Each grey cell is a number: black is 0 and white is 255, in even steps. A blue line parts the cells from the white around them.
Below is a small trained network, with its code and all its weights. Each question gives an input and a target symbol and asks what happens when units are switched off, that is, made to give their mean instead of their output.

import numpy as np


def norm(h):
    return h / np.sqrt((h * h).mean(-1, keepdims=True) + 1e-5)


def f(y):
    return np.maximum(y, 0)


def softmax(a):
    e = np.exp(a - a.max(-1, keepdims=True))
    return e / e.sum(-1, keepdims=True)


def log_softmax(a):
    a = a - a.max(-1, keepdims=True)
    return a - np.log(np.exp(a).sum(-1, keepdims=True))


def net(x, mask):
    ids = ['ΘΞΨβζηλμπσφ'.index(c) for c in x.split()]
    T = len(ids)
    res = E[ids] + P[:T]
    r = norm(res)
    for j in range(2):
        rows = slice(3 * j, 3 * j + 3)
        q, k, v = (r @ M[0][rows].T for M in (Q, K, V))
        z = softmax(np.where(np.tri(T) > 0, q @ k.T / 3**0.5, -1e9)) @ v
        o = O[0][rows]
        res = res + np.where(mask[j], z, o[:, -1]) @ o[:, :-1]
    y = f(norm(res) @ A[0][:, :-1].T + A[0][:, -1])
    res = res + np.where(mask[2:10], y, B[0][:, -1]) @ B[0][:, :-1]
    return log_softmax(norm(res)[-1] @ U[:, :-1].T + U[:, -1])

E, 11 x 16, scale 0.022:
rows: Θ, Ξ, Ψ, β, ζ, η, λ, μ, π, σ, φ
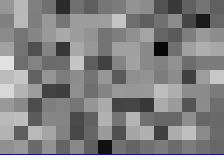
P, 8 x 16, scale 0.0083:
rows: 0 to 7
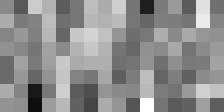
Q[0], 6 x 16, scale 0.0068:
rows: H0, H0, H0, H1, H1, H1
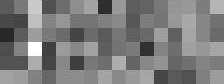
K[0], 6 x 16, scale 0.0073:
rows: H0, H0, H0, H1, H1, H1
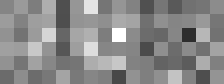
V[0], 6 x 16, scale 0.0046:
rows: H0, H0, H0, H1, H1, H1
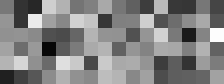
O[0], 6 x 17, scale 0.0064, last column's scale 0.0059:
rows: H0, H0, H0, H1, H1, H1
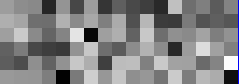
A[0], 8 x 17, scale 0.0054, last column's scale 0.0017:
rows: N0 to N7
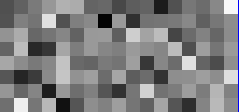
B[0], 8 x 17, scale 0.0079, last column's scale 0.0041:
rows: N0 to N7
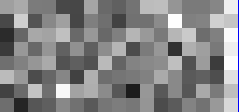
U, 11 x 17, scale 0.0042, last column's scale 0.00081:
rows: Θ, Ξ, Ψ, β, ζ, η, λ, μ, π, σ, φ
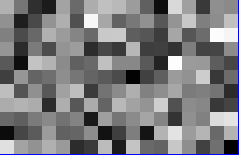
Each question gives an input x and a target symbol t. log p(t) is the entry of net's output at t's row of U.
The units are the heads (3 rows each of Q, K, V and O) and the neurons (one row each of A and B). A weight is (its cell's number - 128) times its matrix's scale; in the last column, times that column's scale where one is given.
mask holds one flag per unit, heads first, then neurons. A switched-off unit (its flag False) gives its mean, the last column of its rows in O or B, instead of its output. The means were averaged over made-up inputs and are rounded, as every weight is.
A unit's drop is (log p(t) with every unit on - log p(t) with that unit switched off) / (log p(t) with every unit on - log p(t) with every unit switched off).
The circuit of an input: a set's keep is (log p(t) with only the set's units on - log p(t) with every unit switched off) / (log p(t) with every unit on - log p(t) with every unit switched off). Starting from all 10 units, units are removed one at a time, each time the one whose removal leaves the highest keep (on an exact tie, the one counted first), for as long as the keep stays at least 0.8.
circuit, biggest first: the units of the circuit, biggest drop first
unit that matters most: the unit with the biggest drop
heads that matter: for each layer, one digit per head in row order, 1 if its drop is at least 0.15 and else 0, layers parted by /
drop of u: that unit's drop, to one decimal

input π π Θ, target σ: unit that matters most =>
H0
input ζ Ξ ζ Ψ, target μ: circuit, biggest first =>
[N5 N0 H0]
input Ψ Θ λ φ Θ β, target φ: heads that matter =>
01
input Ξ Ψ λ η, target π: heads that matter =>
10
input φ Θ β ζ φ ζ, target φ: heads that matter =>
01
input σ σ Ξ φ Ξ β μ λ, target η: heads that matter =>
11
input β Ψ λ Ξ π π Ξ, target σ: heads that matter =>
10
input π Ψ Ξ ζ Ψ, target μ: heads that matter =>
00
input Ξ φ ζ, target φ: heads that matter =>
01
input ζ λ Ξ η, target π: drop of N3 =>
0.2
